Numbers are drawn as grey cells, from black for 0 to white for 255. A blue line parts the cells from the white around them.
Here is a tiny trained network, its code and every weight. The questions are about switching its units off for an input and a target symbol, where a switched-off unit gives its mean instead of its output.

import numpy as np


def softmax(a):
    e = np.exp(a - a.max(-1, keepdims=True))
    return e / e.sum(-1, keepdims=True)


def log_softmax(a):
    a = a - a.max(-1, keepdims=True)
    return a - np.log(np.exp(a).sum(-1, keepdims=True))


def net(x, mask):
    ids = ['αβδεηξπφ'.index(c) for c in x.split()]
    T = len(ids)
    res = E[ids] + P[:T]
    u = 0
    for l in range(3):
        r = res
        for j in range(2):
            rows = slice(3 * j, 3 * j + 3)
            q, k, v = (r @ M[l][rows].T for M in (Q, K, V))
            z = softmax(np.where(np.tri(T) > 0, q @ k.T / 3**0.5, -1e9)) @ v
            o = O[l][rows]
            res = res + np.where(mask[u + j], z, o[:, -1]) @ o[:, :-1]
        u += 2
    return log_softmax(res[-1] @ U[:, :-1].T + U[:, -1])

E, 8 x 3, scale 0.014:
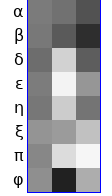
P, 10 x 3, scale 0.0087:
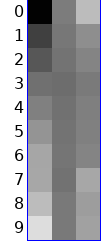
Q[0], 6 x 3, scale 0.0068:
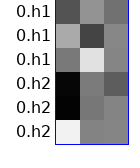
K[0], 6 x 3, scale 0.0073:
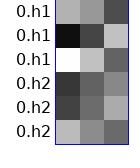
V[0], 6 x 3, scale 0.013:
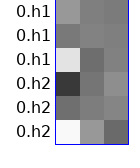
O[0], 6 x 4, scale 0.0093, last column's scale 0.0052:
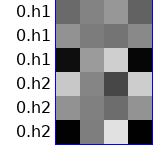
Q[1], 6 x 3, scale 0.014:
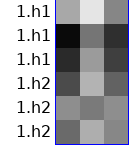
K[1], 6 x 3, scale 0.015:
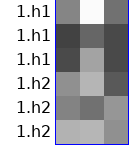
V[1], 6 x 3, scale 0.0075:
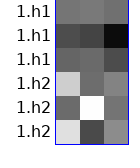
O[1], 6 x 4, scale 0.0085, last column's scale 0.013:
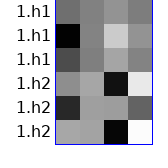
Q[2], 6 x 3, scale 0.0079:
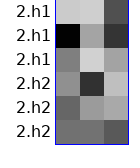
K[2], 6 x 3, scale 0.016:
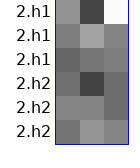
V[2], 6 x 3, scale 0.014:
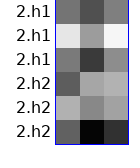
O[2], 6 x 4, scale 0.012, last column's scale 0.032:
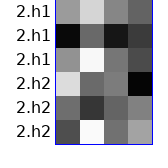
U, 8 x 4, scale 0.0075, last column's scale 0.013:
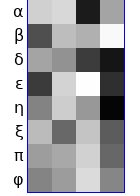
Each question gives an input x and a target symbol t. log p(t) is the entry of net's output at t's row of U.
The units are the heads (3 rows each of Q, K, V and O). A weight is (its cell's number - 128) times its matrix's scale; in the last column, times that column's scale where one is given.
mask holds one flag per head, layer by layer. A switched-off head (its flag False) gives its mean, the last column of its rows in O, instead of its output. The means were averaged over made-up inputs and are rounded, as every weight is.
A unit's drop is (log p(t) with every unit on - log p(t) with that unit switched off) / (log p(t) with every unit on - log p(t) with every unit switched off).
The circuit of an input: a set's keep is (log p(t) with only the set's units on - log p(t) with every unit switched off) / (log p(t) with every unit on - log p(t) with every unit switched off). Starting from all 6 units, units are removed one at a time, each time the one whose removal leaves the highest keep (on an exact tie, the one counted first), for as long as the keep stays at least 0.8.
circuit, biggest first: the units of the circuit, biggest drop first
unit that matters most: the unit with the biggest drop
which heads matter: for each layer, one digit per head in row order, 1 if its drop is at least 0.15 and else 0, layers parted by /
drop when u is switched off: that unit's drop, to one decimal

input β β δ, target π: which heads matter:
00 / 10 / 10
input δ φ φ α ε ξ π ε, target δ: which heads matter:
01 / 11 / 11
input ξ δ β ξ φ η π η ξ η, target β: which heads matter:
11 / 01 / 10
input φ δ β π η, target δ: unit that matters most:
0.h2
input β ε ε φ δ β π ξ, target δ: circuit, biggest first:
[0.h2, 1.h2, 2.h1, 2.h2]
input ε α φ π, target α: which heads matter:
00 / 10 / 00
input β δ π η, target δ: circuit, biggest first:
[2.h1, 2.h2]
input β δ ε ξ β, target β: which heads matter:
11 / 10 / 00
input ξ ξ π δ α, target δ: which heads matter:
00 / 00 / 11
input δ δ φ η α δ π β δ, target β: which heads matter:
11 / 11 / 10
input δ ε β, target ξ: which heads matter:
00 / 01 / 10
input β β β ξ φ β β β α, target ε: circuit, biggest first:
[0.h2, 0.h1, 1.h1, 2.h1]
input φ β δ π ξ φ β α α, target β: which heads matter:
11 / 11 / 00
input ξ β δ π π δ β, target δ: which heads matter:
00 / 00 / 11
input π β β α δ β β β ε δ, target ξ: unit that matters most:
2.h2
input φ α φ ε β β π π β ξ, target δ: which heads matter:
01 / 11 / 11
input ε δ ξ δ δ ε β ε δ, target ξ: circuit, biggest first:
[2.h2, 1.h2]
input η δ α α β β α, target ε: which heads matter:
11 / 10 / 11
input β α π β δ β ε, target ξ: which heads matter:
00 / 00 / 11
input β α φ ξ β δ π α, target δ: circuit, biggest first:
[0.h2, 2.h1, 2.h2]
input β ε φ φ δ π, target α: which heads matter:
00 / 10 / 10
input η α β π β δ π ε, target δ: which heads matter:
00 / 10 / 11
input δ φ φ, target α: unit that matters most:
1.h2
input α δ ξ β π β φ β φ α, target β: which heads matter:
11 / 10 / 00
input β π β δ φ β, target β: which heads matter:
11 / 10 / 01
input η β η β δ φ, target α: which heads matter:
00 / 01 / 10
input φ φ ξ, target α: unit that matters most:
1.h1
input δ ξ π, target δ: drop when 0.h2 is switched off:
0.2
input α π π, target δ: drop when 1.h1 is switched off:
0.2
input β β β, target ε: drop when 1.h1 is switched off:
0.3
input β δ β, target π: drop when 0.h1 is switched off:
0.0
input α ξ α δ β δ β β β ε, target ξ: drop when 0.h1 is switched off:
0.1
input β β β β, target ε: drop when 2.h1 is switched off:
0.3
